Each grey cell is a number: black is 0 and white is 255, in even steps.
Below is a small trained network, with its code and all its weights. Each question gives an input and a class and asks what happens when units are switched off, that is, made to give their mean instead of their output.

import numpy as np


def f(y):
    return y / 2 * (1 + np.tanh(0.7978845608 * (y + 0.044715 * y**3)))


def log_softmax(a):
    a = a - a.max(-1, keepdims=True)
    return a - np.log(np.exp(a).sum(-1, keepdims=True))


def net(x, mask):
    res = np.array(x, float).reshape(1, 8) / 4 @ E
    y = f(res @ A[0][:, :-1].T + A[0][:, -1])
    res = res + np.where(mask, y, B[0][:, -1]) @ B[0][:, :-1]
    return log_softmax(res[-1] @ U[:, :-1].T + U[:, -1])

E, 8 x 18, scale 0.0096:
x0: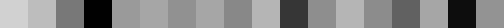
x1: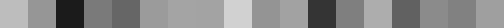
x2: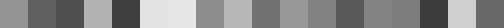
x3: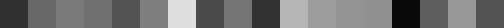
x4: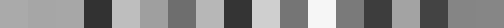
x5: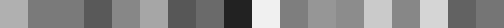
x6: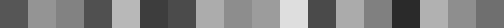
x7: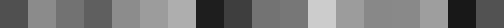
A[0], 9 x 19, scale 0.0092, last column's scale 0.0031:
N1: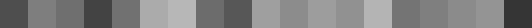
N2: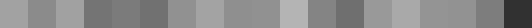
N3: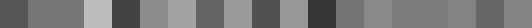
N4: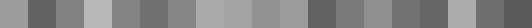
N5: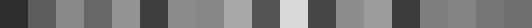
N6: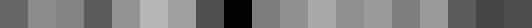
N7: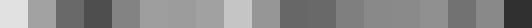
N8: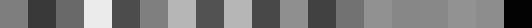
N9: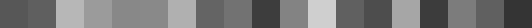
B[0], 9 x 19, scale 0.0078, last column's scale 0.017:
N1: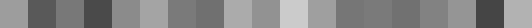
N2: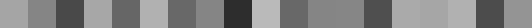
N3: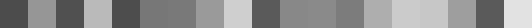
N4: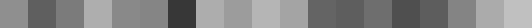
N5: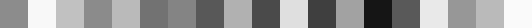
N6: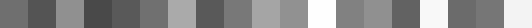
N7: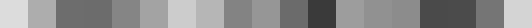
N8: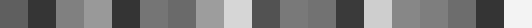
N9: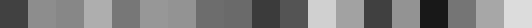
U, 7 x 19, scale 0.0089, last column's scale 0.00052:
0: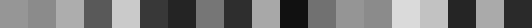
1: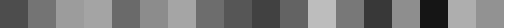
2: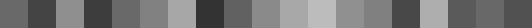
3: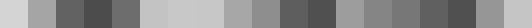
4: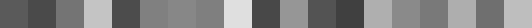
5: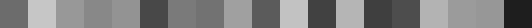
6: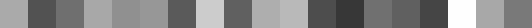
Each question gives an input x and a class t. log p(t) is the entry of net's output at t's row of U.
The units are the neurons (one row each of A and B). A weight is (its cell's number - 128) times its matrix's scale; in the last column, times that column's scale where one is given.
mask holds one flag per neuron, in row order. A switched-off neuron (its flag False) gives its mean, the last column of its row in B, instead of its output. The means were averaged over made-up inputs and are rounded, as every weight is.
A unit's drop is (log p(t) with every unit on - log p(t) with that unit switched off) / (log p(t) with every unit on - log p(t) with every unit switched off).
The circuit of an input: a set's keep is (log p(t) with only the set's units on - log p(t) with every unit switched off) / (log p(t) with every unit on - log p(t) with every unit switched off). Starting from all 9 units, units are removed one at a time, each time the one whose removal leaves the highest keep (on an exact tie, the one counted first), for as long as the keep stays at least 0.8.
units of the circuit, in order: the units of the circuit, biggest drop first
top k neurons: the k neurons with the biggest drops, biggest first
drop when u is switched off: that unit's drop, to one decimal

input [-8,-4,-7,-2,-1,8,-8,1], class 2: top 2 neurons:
N6, N7
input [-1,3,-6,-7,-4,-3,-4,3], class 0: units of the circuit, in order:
N5, N8
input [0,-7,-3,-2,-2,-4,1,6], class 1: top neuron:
N9
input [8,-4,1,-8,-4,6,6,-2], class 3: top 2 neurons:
N7, N6
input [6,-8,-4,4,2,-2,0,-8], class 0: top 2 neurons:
N5, N9
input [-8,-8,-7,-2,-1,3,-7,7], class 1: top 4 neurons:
N9, N1, N5, N8
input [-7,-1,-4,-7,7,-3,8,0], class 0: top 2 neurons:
N5, N8
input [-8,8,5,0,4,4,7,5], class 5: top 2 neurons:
N5, N8
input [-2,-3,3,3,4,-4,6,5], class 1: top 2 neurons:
N9, N3
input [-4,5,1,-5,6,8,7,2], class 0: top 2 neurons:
N8, N4
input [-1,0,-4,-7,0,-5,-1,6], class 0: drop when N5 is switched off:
0.3
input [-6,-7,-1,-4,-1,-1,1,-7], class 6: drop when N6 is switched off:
0.2
